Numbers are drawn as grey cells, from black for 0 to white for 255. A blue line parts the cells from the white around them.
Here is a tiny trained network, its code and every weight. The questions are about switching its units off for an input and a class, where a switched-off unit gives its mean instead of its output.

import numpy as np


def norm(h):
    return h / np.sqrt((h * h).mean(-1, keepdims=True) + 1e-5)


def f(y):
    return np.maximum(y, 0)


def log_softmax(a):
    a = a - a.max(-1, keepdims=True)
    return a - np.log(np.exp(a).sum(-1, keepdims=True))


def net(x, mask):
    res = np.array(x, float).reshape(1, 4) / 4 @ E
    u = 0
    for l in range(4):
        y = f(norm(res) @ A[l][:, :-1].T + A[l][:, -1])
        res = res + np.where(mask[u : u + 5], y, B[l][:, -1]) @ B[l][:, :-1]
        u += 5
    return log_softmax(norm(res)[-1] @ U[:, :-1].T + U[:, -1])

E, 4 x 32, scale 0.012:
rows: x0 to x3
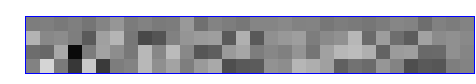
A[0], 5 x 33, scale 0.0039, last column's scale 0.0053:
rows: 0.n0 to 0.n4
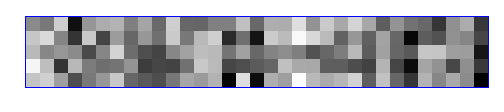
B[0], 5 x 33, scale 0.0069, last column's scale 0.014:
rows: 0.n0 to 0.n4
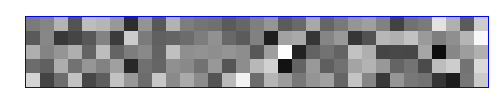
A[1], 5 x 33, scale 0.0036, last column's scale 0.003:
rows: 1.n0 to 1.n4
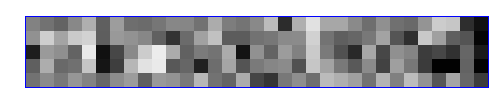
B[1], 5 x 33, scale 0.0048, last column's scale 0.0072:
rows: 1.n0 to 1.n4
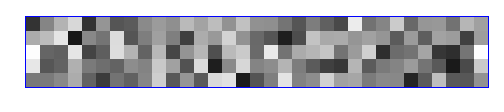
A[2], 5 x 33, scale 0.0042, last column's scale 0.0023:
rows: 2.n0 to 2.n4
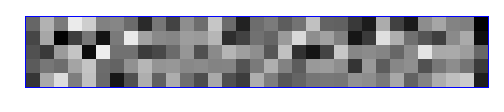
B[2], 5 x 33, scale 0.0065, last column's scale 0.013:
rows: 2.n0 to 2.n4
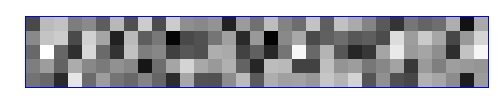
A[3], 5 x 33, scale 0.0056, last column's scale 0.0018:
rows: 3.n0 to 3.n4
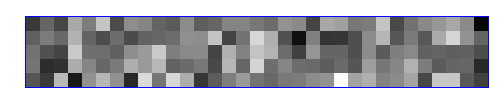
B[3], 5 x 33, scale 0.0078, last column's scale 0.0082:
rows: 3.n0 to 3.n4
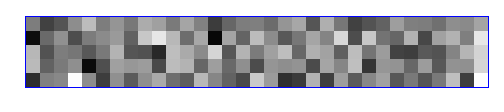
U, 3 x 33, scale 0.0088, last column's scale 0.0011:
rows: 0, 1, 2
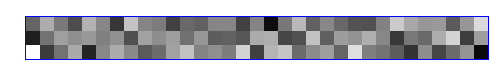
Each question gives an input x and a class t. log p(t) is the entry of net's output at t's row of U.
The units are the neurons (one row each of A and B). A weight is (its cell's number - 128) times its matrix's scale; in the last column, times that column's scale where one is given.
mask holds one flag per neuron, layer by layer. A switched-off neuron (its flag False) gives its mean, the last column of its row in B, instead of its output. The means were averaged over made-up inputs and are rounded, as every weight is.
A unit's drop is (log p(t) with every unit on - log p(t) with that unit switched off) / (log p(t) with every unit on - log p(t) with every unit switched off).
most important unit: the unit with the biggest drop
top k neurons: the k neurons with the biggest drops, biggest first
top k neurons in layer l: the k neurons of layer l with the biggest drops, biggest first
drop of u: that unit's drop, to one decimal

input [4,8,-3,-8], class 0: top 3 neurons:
(2.n2 1.n2 3.n2)
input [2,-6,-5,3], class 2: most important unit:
1.n2
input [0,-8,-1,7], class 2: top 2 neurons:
(1.n2 1.n3)
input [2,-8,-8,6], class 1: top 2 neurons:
(0.n3 0.n4)
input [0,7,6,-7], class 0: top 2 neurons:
(2.n2 0.n3)
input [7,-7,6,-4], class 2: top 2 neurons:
(0.n3 3.n3)
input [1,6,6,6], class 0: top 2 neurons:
(0.n1 0.n3)
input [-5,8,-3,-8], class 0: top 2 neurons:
(2.n2 1.n2)
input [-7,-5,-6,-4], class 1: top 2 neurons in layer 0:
(0.n1 0.n4)
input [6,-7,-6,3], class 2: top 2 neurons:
(1.n2 0.n0)
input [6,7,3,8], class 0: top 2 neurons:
(0.n1 2.n1)
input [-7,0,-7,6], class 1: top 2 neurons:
(0.n3 2.n2)
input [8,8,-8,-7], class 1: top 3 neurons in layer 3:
(3.n1 3.n3 3.n2)
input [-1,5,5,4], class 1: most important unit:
0.n0
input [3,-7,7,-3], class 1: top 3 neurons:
(3.n4 0.n4 0.n0)
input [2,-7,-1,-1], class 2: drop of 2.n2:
0.0
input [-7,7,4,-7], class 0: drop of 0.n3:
0.1
